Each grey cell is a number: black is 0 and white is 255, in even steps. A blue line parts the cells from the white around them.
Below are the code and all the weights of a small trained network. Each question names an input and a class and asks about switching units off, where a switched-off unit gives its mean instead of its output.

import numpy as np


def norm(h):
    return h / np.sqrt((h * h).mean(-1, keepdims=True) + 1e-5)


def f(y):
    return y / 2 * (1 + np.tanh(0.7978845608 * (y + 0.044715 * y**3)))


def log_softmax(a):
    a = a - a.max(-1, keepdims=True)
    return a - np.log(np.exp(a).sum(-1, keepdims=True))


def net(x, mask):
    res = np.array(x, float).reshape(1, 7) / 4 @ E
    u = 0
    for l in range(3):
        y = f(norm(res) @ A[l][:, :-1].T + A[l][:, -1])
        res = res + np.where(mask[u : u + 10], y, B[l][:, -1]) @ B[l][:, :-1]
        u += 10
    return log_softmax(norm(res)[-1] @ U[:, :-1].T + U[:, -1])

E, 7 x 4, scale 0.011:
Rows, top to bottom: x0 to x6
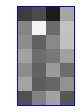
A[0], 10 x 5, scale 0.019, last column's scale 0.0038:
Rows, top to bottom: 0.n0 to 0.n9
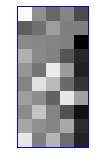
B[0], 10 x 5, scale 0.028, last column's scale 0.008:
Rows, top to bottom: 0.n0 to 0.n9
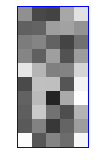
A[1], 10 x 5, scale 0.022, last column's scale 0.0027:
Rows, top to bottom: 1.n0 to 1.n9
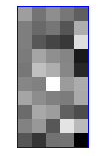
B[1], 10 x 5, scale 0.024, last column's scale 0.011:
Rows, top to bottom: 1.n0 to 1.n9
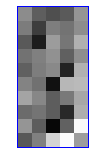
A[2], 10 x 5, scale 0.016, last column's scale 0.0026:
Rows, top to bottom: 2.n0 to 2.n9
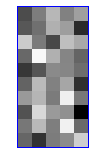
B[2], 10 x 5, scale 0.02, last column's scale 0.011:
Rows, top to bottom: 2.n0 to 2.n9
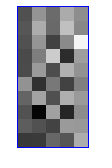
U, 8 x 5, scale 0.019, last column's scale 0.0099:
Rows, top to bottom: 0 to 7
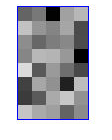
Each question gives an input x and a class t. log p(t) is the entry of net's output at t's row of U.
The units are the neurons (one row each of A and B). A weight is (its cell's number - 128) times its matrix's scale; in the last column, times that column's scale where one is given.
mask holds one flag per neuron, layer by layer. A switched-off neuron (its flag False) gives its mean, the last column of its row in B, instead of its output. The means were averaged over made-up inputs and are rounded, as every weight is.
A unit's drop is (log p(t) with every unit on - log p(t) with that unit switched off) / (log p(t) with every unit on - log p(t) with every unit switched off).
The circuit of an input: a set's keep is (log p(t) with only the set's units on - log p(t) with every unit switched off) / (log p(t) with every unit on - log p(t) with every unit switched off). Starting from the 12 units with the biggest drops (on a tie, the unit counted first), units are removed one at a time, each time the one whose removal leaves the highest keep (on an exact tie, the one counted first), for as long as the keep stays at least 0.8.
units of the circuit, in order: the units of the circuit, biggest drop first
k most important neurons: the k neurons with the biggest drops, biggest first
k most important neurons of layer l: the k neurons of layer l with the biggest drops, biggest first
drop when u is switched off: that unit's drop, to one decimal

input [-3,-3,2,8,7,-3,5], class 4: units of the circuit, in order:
[0.n9, 0.n6]
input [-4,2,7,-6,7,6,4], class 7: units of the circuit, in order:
[0.n4]
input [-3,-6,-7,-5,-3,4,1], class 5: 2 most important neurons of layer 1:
[1.n8, 1.n7]
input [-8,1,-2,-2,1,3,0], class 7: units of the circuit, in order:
[0.n9, 0.n5]
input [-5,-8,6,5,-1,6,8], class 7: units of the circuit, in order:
[0.n4, 1.n8]
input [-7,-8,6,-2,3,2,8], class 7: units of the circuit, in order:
[0.n4, 1.n8]
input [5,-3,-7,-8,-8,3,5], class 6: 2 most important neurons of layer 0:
[0.n6, 0.n5]
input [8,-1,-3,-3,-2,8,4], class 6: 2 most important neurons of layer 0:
[0.n6, 0.n4]
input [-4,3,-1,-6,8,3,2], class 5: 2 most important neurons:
[0.n5, 0.n7]
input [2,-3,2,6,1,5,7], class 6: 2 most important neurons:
[0.n4, 0.n6]
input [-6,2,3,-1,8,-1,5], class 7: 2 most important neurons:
[0.n9, 0.n4]
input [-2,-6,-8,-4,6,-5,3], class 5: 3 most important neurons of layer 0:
[0.n0, 0.n9, 0.n7]
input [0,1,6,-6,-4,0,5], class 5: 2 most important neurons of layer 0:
[0.n9, 0.n0]
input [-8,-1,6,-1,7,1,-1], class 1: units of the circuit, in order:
[0.n4]
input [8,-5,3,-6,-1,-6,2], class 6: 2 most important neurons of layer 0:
[0.n6, 0.n5]
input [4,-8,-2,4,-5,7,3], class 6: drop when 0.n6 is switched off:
0.2
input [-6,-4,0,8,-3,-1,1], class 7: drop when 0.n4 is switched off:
0.2
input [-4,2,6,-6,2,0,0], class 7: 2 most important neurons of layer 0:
[0.n4, 0.n9]
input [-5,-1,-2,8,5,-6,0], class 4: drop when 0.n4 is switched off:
-0.1
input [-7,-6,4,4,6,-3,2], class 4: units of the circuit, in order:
[0.n9]
